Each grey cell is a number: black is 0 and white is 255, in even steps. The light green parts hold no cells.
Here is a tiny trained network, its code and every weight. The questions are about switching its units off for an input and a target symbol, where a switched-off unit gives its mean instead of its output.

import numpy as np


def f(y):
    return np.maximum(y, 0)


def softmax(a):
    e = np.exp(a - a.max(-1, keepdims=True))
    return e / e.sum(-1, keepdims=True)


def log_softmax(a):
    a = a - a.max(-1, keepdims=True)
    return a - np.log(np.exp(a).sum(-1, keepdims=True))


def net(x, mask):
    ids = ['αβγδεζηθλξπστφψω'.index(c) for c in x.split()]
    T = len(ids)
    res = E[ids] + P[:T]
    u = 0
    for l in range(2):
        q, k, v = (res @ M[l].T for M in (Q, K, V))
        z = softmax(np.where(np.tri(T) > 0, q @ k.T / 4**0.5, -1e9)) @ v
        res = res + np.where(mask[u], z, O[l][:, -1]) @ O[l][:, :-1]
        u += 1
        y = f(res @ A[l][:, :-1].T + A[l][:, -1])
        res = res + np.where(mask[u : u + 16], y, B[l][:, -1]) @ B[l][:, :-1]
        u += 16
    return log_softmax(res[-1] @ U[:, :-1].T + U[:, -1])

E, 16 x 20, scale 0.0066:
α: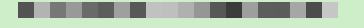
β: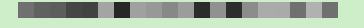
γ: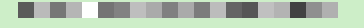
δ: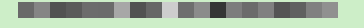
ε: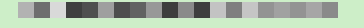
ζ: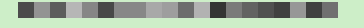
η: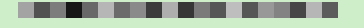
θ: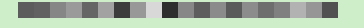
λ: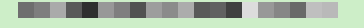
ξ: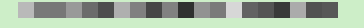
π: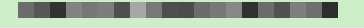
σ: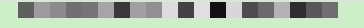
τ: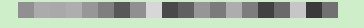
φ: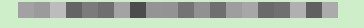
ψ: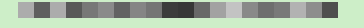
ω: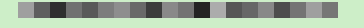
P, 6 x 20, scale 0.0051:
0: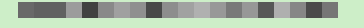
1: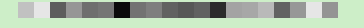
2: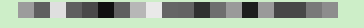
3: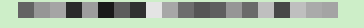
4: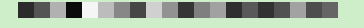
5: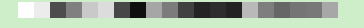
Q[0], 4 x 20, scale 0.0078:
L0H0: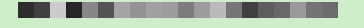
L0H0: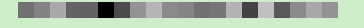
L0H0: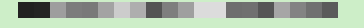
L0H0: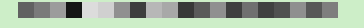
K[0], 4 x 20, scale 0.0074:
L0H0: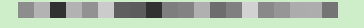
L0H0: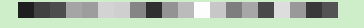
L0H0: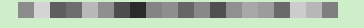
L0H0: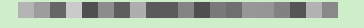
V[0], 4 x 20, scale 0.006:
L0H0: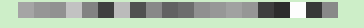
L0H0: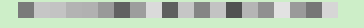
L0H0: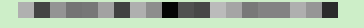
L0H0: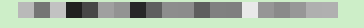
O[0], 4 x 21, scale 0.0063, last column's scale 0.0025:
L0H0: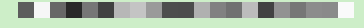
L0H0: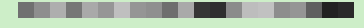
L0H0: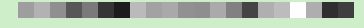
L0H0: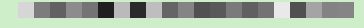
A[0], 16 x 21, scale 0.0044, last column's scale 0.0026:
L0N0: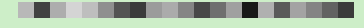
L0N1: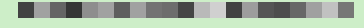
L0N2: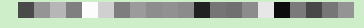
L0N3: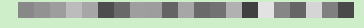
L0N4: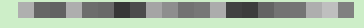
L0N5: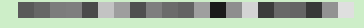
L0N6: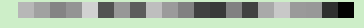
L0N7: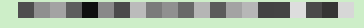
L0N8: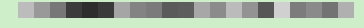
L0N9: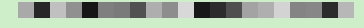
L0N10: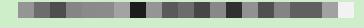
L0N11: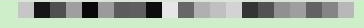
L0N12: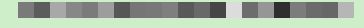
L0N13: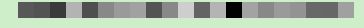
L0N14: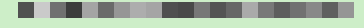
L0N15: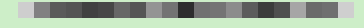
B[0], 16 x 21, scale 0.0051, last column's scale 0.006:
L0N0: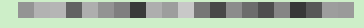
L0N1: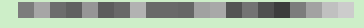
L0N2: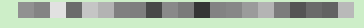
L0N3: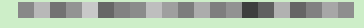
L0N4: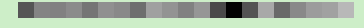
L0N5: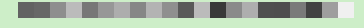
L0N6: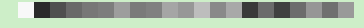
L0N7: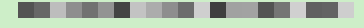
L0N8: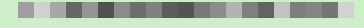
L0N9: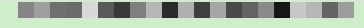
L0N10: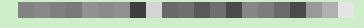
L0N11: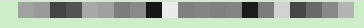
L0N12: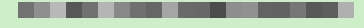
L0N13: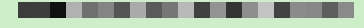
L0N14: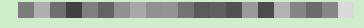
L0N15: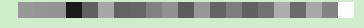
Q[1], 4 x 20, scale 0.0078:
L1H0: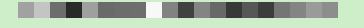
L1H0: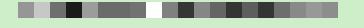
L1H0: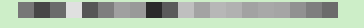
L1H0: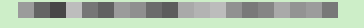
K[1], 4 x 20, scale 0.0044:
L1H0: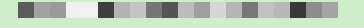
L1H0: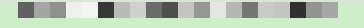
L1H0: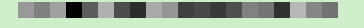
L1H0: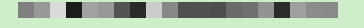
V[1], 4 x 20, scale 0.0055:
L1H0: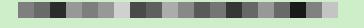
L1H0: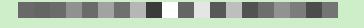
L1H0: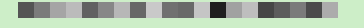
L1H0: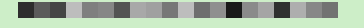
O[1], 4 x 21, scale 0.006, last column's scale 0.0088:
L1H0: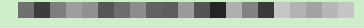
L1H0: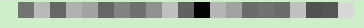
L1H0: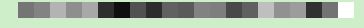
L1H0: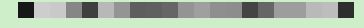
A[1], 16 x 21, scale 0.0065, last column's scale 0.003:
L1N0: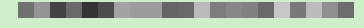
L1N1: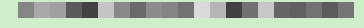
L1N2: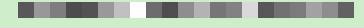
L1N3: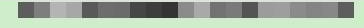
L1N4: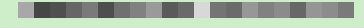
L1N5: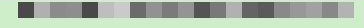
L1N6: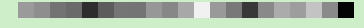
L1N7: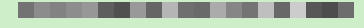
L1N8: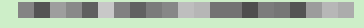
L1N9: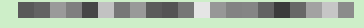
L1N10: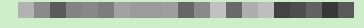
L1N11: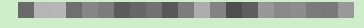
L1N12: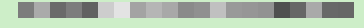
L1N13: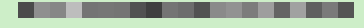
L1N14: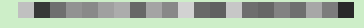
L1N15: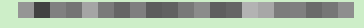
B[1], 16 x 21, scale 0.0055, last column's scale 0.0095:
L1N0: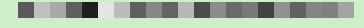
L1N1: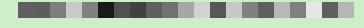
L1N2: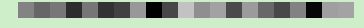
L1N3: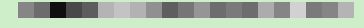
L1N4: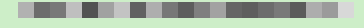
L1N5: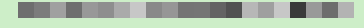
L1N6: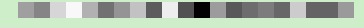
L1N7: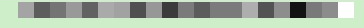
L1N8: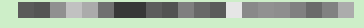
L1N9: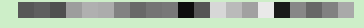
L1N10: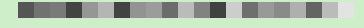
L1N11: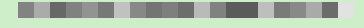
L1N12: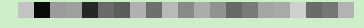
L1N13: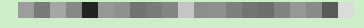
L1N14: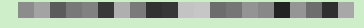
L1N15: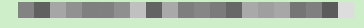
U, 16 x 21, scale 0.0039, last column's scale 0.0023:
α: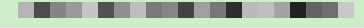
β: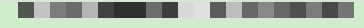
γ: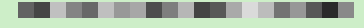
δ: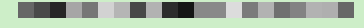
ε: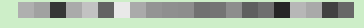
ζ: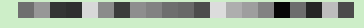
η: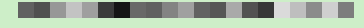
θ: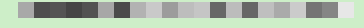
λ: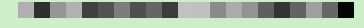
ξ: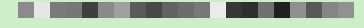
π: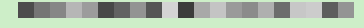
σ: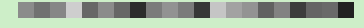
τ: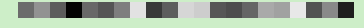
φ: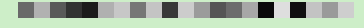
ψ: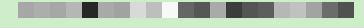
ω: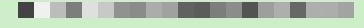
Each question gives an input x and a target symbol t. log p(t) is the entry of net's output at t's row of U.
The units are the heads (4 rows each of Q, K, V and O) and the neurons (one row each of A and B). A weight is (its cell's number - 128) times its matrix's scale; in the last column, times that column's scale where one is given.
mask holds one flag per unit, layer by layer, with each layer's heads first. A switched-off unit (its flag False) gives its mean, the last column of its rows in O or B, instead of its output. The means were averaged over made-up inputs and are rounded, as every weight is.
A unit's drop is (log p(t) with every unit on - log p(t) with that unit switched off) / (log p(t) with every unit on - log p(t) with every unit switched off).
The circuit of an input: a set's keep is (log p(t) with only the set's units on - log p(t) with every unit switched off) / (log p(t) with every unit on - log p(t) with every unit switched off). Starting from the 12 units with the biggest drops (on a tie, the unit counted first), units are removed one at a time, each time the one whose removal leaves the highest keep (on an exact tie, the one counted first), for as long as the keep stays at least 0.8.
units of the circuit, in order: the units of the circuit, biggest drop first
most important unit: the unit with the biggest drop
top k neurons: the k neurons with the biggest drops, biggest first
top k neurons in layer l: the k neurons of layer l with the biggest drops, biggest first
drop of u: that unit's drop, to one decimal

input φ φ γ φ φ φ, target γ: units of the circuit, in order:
L0H0, L0N2
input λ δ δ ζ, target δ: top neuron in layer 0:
L0N9
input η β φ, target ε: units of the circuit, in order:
L1H0, L0H0, L0N11, L1N14
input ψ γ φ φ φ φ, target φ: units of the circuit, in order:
L1H0, L0H0
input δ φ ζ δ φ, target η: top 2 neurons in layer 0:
L0N11, L0N5
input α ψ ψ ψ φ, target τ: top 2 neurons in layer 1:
L1N3, L1N11
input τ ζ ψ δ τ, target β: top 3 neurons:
L1N1, L0N7, L1N10
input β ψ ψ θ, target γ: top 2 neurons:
L0N9, L1N5
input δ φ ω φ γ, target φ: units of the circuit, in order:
L1H0, L0H0, L0N5
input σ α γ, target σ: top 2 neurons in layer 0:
L0N2, L0N11
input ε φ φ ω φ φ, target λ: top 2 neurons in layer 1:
L1N1, L1N2
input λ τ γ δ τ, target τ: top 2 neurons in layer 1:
L1N2, L1N7
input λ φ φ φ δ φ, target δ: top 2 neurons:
L1N9, L0N9
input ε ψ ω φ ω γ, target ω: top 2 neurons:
L0N4, L1N6
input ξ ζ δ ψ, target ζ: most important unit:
L1H0
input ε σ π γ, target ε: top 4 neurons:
L0N6, L1N14, L1N6, L0N3
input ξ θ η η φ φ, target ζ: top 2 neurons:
L0N11, L1N10
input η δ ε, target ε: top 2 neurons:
L0N11, L1N14
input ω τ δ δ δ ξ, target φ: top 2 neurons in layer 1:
L1N5, L1N0
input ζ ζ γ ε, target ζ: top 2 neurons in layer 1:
L1N9, L1N2
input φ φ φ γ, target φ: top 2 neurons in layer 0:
L0N5, L0N7
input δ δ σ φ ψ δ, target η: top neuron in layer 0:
L0N11
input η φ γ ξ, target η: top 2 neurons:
L0N4, L1N8
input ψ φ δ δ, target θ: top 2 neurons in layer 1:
L1N10, L1N12
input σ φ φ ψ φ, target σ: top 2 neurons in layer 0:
L0N11, L0N5
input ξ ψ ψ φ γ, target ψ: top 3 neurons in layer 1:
L1N6, L1N12, L1N0
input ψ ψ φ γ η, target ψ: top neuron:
L1N6
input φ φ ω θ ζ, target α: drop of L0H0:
0.6
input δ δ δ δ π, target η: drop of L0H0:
0.8
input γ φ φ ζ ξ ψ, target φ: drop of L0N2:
0.1
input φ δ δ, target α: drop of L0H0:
0.7
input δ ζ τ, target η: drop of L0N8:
0.0
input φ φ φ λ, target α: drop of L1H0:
1.0
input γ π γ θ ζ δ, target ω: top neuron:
L0N13
